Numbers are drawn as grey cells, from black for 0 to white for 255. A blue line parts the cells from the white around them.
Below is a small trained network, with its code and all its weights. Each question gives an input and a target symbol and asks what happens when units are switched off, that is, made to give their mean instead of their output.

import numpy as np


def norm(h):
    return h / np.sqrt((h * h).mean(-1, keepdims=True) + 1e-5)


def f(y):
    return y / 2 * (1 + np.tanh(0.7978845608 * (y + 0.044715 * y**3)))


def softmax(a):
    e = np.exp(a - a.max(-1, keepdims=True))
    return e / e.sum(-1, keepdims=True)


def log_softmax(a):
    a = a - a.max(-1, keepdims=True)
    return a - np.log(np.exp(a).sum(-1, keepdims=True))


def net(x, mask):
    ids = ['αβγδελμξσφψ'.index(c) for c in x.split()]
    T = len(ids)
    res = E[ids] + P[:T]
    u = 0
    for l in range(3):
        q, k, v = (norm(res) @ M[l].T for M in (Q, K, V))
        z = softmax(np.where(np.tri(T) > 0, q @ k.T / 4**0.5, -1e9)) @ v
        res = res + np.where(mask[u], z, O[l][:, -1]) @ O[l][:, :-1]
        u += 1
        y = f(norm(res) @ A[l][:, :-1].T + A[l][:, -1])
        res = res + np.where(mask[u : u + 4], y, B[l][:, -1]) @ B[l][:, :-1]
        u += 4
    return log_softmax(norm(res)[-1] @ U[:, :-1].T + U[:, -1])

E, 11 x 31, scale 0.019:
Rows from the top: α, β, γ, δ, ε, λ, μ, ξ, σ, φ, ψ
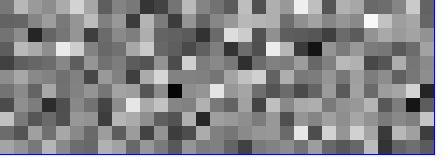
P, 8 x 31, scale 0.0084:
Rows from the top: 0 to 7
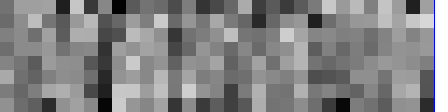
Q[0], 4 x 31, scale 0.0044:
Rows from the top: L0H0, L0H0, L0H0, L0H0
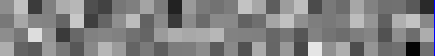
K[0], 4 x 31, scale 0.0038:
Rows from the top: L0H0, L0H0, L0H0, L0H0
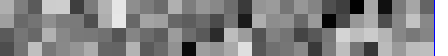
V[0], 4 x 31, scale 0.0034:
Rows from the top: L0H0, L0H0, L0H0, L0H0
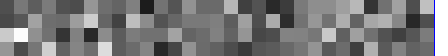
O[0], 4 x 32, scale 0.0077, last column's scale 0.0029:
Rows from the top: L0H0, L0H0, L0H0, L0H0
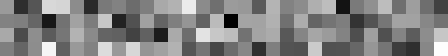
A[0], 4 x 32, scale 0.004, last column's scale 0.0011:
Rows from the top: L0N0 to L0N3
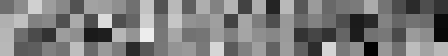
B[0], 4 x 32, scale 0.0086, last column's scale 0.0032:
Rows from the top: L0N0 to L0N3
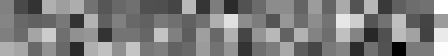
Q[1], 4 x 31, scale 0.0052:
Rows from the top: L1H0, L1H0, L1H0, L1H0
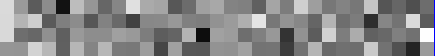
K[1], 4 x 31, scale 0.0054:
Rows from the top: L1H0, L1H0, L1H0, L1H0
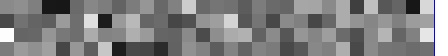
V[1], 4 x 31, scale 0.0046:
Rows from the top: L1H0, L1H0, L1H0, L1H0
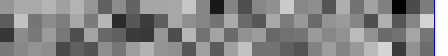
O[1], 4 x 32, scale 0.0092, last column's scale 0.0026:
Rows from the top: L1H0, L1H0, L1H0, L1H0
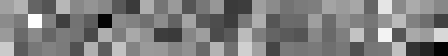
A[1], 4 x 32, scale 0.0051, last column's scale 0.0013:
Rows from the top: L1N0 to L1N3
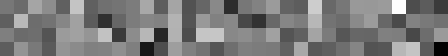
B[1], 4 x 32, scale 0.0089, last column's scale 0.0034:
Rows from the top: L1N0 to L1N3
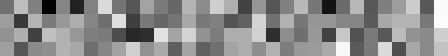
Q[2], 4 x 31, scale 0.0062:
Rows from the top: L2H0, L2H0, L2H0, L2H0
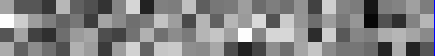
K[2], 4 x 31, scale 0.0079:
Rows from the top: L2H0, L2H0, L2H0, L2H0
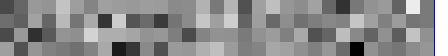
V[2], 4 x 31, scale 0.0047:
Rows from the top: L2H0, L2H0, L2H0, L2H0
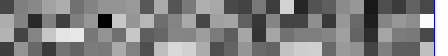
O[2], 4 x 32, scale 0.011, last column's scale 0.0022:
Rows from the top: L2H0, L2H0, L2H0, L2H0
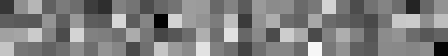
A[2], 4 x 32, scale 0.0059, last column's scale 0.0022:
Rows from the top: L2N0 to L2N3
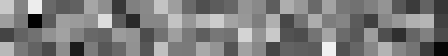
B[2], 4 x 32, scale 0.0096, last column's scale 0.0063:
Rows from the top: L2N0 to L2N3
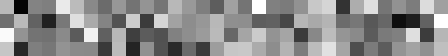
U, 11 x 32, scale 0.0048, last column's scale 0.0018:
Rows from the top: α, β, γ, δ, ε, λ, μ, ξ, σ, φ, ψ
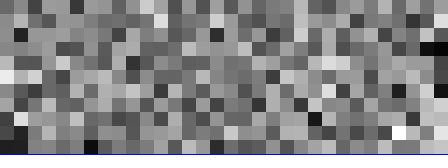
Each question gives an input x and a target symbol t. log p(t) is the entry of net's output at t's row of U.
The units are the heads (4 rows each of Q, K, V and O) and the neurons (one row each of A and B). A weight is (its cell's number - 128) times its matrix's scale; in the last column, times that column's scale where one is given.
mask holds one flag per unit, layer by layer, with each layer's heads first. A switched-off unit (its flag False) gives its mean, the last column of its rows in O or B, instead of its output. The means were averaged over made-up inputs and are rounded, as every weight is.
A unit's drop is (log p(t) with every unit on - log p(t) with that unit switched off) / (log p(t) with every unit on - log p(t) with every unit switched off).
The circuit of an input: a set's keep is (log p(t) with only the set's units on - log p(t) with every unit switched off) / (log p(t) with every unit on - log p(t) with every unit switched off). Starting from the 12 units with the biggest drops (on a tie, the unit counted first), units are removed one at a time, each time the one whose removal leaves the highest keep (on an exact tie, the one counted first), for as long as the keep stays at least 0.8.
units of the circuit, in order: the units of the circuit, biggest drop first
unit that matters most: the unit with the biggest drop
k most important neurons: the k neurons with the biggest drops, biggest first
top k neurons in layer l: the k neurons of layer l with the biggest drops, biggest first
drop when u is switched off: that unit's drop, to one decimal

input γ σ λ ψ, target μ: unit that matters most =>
L1H0
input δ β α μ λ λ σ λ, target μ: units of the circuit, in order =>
L2H0, L0H0, L2N1, L1H0
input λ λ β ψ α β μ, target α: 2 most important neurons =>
L1N0, L0N3
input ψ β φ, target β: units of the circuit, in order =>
L0H0, L1N2, L1H0, L2N1
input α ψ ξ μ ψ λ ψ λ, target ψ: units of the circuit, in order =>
L0H0, L1H0, L2H0
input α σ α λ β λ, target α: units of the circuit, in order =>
L0H0, L2H0
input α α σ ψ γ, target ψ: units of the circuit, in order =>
L0H0, L1H0, L2H0
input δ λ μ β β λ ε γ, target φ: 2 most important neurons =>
L0N2, L2N1
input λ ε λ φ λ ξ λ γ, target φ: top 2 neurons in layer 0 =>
L0N2, L0N0
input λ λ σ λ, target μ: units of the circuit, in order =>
L2H0, L2N1
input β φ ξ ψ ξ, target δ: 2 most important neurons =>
L1N0, L2N2
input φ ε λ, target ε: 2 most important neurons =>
L2N3, L0N3
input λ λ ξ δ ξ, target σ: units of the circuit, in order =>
L0H0, L2H0
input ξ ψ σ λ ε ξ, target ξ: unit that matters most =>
L0H0
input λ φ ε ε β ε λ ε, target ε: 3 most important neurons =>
L2N3, L0N2, L1N0
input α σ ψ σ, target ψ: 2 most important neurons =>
L0N3, L1N0
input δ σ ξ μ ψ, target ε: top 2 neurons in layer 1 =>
L1N0, L1N1
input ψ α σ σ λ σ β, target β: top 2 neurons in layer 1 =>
L1N2, L1N0
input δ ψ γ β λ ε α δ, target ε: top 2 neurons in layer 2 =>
L2N2, L2N1
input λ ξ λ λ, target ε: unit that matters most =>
L2H0
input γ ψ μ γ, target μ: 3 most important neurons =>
L2N1, L0N0, L1N0
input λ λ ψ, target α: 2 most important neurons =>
L1N0, L0N3
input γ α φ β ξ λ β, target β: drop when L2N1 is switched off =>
0.2
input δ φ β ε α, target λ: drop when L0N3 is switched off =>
0.0
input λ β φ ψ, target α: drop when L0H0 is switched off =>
0.9
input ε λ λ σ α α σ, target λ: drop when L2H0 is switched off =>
0.9
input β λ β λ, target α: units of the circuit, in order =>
L2H0
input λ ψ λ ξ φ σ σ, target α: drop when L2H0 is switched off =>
0.2
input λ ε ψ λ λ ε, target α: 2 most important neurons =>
L0N1, L1N0
